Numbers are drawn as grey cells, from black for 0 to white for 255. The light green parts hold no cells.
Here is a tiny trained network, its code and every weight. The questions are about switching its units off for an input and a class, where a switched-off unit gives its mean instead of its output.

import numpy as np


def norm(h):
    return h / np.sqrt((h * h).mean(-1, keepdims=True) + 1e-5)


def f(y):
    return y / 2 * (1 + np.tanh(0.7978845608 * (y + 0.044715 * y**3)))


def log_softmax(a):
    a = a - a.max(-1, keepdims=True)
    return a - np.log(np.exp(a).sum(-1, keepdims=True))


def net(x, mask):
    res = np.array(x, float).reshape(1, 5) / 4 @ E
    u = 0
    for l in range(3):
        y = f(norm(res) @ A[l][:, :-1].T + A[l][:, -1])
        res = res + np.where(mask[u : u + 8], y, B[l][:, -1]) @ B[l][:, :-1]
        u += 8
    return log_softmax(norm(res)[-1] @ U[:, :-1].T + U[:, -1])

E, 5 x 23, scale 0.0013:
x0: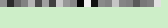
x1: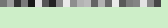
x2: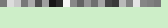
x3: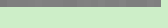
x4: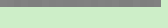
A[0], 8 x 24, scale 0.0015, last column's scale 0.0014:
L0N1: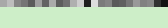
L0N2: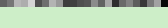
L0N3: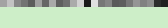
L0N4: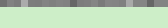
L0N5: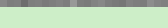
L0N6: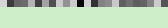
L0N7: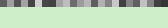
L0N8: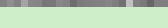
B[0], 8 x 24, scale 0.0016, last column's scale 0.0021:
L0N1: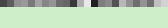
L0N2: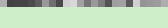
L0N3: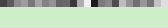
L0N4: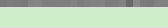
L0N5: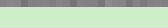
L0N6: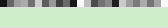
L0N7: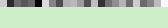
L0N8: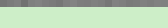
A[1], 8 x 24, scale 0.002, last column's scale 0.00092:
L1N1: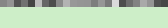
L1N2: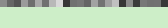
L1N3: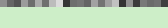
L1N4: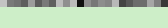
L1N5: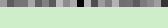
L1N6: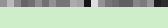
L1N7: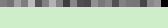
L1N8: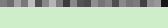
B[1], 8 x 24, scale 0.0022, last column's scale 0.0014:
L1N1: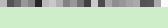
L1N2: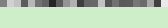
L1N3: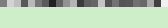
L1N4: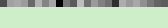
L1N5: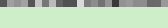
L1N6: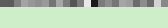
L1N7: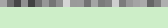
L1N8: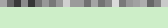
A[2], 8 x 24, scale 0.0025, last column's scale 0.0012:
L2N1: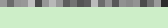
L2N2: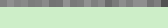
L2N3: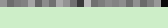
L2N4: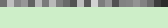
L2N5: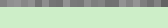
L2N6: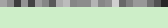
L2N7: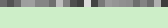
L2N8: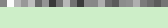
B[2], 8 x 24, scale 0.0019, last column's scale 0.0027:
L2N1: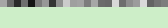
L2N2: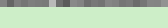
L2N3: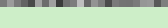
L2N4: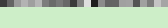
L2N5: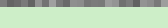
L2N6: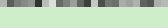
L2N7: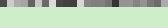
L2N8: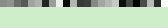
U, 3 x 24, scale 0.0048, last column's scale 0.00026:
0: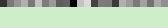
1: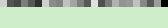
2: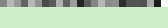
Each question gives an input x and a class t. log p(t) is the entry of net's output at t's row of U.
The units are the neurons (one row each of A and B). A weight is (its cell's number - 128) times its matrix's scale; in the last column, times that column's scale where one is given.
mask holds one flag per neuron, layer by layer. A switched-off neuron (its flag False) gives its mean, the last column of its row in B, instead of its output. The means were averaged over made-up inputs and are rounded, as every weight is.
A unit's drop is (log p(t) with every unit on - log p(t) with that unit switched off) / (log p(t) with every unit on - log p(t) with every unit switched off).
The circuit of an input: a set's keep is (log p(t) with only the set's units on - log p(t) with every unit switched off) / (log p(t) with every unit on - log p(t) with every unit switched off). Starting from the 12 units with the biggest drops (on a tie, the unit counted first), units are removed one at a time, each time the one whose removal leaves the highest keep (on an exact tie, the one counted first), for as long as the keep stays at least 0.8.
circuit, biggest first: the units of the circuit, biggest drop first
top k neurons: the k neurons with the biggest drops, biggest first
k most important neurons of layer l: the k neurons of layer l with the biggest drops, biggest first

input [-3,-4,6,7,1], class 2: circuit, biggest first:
[L2N8]
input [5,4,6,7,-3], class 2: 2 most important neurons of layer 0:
[L0N3 L0N1]
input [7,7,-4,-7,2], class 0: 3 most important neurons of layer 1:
[L1N8 L1N7 L1N5]
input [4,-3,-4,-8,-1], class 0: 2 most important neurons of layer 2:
[L2N8 L2N7]
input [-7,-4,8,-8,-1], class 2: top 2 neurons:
[L2N8 L0N6]
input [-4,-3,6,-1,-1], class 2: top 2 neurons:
[L2N8 L0N6]
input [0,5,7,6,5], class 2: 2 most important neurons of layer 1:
[L1N8 L1N7]
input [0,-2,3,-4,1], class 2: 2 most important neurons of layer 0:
[L0N7 L0N2]
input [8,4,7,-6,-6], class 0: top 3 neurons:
[L0N6 L1N3 L1N2]
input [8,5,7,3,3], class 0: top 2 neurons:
[L0N6 L1N3]
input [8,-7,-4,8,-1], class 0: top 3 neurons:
[L0N6 L2N7 L0N7]
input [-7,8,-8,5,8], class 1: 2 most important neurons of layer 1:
[L1N1 L1N5]
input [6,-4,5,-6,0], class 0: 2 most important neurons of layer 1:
[L1N3 L1N2]
